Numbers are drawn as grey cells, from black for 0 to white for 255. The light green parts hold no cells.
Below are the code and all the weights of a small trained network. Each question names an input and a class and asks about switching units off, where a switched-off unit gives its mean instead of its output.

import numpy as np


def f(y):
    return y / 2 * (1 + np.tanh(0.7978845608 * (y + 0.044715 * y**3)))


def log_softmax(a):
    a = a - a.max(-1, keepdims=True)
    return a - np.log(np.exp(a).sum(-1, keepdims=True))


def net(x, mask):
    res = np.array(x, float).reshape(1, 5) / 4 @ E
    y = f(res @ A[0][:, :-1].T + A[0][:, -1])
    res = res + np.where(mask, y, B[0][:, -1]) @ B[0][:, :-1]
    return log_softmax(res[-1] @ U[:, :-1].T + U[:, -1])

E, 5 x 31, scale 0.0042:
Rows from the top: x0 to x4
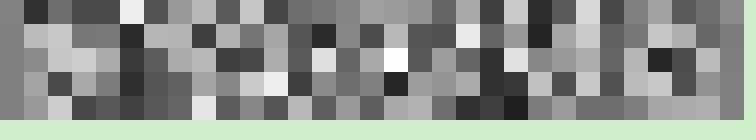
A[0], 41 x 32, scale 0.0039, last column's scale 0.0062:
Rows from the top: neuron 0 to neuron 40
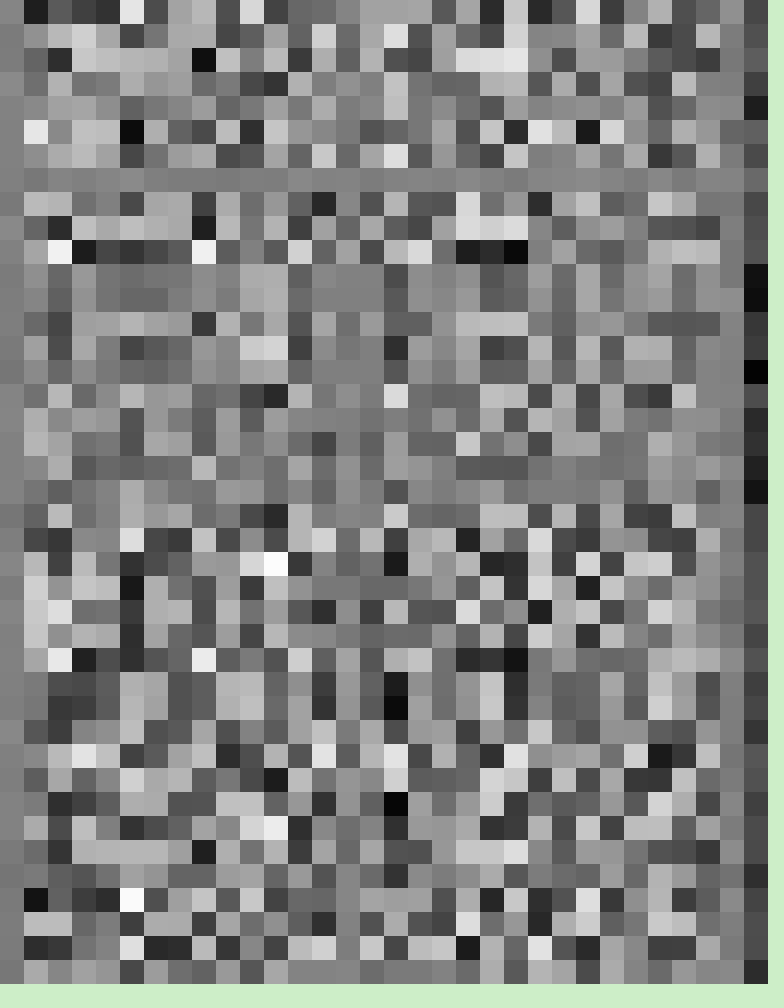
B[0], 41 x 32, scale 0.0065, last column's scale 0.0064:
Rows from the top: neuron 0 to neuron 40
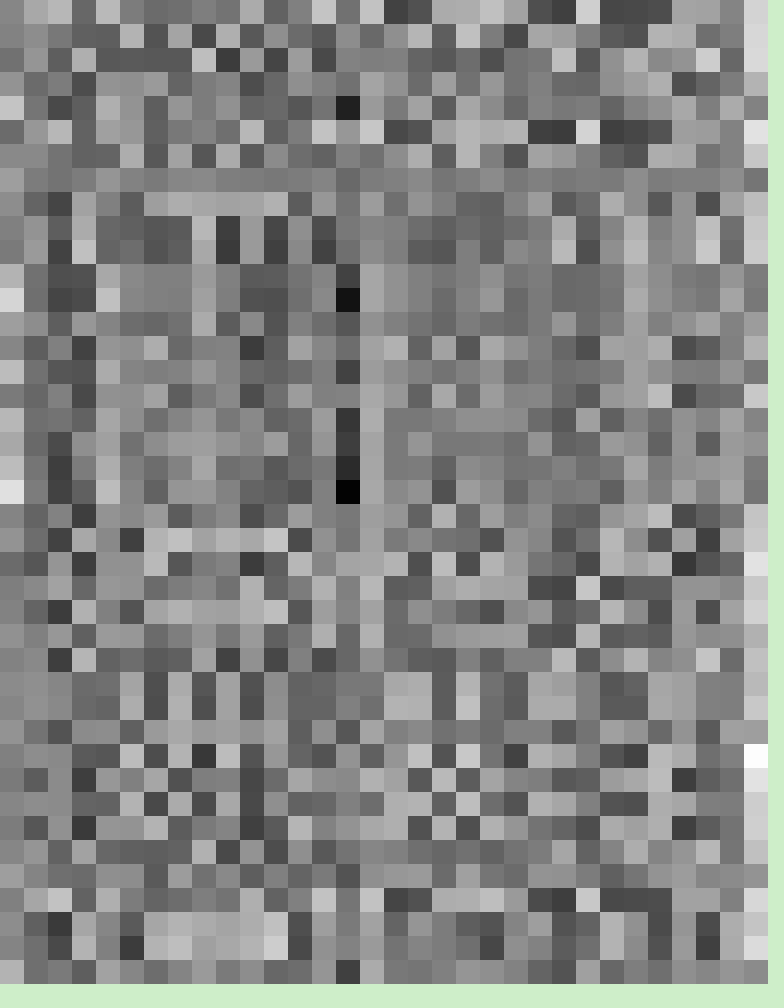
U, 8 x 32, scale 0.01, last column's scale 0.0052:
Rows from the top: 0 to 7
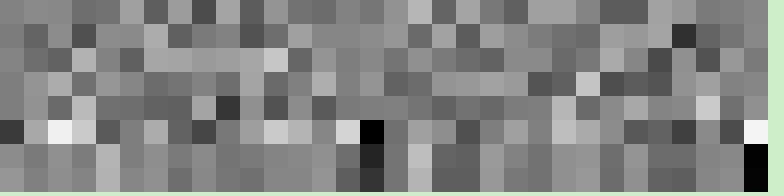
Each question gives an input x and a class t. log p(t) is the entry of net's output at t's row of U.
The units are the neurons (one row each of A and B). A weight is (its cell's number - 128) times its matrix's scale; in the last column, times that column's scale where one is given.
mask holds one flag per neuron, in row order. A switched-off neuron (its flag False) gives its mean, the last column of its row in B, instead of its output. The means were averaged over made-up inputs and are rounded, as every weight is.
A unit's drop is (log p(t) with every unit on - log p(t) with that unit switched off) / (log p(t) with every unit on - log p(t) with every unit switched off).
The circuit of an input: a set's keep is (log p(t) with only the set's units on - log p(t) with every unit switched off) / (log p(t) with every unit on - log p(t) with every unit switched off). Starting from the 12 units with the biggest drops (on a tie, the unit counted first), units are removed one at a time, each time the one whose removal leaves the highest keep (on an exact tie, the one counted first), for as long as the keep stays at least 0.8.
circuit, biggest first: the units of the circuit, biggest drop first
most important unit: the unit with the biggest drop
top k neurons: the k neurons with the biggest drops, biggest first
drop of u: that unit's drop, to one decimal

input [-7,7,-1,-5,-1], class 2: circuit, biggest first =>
(neuron 25)
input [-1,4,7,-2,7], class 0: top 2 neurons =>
(neuron 31; neuron 1)
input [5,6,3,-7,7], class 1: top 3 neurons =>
(neuron 32; neuron 16; neuron 21)
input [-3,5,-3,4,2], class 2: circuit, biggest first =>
(neuron 25; neuron 38)
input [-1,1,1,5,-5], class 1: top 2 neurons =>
(neuron 23; neuron 34)
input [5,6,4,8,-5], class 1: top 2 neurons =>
(neuron 23; neuron 34)
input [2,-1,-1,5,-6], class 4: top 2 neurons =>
(neuron 2; neuron 9)
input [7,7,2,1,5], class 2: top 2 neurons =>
(neuron 25; neuron 38)
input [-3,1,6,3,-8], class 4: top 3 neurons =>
(neuron 2; neuron 9; neuron 35)
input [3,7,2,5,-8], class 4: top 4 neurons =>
(neuron 2; neuron 9; neuron 35; neuron 39)
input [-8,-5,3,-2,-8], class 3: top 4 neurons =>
(neuron 5; neuron 24; neuron 26; neuron 10)
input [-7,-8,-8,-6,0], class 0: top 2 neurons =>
(neuron 33; neuron 29)
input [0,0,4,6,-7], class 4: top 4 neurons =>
(neuron 2; neuron 9; neuron 35; neuron 32)
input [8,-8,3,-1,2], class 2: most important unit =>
neuron 39
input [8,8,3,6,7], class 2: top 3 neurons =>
(neuron 25; neuron 38; neuron 8)
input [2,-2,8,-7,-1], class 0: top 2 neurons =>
(neuron 31; neuron 1)
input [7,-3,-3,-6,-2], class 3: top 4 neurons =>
(neuron 37; neuron 0; neuron 23; neuron 34)
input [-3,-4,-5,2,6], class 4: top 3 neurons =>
(neuron 10; neuron 27; neuron 31)
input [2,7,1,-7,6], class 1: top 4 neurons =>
(neuron 32; neuron 16; neuron 21; neuron 3)
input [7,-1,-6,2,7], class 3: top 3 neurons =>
(neuron 37; neuron 0; neuron 2)
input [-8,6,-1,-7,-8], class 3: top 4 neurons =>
(neuron 5; neuron 24; neuron 26; neuron 23)
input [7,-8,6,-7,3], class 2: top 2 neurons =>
(neuron 39; neuron 22)
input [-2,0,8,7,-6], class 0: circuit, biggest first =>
(neuron 31)
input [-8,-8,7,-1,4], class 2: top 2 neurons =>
(neuron 39; neuron 22)
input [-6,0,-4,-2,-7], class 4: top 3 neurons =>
(neuron 2; neuron 9; neuron 35)
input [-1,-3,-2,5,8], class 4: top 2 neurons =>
(neuron 10; neuron 27)
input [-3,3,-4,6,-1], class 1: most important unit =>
neuron 23
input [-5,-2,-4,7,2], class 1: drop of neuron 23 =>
0.2
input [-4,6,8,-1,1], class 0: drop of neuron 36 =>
0.0
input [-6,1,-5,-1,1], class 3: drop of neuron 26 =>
0.1
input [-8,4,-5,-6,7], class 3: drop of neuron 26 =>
0.1
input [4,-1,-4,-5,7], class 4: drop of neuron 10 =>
0.4
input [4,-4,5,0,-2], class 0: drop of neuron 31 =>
0.3
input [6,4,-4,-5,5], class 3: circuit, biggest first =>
(neuron 37)
